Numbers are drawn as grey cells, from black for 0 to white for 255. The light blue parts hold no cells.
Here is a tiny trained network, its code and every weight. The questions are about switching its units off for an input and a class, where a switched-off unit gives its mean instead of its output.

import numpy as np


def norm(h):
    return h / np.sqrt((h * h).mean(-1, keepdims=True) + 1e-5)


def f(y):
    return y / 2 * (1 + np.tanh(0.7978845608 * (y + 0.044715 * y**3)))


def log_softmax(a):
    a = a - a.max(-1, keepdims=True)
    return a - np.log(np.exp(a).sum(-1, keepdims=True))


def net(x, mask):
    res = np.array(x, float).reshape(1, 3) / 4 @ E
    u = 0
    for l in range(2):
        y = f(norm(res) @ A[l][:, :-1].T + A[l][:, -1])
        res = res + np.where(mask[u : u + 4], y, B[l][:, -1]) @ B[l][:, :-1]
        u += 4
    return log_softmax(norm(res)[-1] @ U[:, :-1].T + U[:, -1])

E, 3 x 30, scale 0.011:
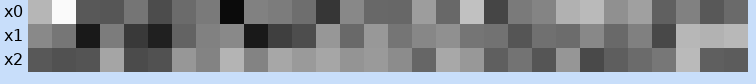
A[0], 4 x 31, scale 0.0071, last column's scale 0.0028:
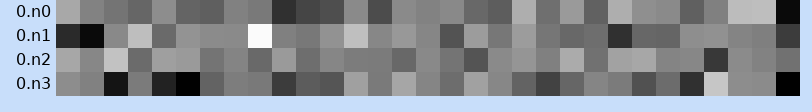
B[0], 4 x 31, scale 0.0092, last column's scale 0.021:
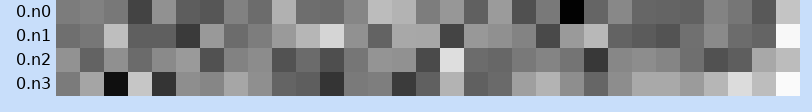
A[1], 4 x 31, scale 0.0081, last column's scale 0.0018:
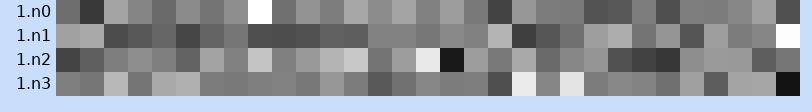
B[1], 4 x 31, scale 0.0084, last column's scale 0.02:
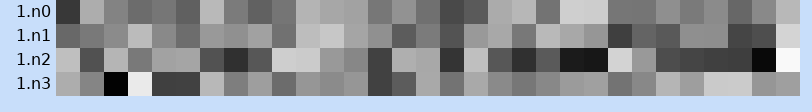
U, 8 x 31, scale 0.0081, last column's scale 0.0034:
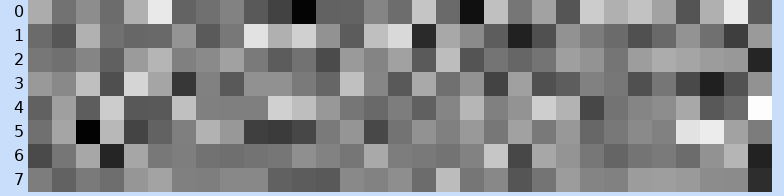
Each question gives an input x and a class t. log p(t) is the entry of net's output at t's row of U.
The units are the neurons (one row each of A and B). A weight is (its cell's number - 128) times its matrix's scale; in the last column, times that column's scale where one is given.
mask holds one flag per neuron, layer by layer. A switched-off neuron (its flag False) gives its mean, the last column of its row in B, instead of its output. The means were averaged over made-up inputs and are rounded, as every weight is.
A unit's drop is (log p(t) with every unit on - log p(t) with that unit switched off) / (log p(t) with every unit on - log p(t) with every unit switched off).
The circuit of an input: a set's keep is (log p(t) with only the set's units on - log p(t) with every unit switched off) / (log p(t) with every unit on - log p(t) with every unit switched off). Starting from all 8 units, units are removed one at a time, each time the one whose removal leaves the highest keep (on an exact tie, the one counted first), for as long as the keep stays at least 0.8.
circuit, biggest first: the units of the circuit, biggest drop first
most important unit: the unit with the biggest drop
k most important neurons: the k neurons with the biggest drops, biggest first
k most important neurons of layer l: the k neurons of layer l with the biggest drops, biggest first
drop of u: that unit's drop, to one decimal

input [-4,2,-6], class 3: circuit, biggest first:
(0.n0; 0.n1)
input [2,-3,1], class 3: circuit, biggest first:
(0.n1)
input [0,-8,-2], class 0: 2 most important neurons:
(0.n1; 1.n1)
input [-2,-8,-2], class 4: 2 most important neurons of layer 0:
(0.n0; 0.n3)
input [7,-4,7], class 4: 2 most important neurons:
(0.n1; 1.n2)
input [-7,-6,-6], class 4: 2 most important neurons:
(0.n2; 1.n3)
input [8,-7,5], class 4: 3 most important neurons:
(1.n2; 0.n1; 0.n0)
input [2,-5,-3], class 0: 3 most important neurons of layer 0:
(0.n0; 0.n1; 0.n2)
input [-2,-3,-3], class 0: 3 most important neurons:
(0.n1; 0.n2; 1.n1)
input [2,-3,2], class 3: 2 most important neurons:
(0.n3; 0.n1)
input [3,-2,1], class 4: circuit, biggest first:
(0.n1; 1.n2; 0.n3)
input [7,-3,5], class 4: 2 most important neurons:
(0.n1; 1.n2)
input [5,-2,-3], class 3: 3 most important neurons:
(0.n3; 0.n2; 0.n1)
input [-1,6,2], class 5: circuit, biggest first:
(0.n3)
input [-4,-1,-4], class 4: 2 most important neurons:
(0.n2; 1.n0)
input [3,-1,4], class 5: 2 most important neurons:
(0.n1; 1.n2)
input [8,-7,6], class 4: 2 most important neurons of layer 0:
(0.n1; 0.n0)
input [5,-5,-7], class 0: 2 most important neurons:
(0.n0; 1.n2)
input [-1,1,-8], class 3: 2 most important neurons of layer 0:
(0.n0; 0.n3)
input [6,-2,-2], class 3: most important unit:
0.n3
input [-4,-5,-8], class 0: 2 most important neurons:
(0.n1; 0.n2)
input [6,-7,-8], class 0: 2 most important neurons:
(0.n0; 1.n2)
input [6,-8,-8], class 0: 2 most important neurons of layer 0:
(0.n0; 0.n1)
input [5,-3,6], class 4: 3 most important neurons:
(0.n1; 1.n2; 0.n3)
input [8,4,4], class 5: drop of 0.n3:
0.4
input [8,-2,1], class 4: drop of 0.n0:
0.1
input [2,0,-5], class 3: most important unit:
0.n3
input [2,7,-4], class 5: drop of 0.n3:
0.0
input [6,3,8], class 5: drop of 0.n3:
0.2
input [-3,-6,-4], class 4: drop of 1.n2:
0.2
